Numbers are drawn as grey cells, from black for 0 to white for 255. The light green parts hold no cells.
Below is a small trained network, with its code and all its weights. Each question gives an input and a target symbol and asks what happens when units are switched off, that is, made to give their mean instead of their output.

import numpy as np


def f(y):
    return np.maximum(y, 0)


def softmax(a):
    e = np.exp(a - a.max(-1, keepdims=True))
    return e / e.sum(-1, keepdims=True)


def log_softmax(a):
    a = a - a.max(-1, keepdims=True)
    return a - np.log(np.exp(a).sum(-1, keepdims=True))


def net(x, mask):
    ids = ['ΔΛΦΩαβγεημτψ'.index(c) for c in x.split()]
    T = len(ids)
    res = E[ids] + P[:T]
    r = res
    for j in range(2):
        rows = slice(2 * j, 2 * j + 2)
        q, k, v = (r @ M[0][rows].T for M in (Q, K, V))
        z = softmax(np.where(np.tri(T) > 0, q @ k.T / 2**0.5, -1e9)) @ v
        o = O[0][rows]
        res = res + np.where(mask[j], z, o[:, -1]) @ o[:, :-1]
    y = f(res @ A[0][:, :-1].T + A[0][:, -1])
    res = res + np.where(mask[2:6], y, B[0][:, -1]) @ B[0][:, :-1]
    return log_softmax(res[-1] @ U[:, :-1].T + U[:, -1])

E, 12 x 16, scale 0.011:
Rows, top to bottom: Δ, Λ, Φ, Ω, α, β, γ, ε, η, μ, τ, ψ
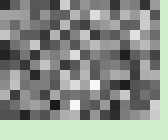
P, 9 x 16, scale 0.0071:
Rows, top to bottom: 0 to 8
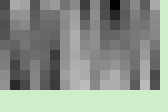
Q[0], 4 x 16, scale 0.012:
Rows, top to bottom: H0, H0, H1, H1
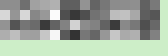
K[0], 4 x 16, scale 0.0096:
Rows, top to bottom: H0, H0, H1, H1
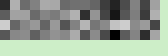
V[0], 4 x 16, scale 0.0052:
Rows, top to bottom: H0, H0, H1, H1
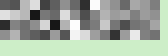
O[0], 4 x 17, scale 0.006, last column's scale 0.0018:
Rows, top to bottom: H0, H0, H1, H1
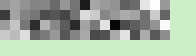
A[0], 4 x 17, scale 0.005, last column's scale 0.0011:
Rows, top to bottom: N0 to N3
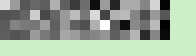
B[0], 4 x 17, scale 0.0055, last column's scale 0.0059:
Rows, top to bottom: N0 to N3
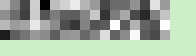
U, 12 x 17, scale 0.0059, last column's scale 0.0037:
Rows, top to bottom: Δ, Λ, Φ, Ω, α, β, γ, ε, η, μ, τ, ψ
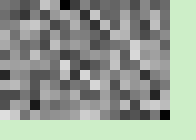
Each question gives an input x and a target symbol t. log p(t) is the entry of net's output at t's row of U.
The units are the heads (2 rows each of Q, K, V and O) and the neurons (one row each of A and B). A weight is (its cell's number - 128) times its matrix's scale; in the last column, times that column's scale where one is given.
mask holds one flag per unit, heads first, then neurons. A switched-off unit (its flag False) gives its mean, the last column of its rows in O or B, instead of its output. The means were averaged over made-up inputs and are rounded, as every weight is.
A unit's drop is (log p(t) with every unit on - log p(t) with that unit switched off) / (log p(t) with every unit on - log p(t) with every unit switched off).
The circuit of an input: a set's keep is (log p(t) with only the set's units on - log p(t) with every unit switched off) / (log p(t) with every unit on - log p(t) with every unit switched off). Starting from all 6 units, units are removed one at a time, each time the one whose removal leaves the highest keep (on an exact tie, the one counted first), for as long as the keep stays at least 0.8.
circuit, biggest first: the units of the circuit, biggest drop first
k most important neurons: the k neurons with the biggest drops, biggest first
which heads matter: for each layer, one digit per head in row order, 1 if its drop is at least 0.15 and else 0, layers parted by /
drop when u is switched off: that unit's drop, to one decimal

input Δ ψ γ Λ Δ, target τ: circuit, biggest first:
(H1; N2; H0)
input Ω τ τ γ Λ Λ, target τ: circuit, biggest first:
(H0; N2; H1)
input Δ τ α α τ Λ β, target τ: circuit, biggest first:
(H1; H0; N2)
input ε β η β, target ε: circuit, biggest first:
(H0)
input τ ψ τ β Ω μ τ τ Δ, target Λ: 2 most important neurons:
(N1; N2)
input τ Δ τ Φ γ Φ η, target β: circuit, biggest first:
(H1; N2; H0)
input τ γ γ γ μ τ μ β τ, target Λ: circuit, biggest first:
(H1; N1; N2)
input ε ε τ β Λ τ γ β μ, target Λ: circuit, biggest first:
(H1; N2)
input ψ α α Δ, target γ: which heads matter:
10
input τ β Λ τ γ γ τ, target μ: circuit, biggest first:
(H0; N3; H1)
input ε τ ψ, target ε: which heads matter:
10
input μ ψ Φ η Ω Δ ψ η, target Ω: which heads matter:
01
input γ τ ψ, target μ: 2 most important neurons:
(N3; N1)
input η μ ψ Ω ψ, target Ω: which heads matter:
11
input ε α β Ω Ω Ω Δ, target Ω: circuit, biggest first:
(H1)
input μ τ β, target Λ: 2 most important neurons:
(N1; N2)
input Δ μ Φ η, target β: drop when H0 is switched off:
0.4
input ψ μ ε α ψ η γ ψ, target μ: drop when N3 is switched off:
0.1
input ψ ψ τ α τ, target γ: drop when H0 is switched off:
1.0
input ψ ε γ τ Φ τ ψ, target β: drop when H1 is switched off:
0.8
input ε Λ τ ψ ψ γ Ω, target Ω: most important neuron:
(N3)
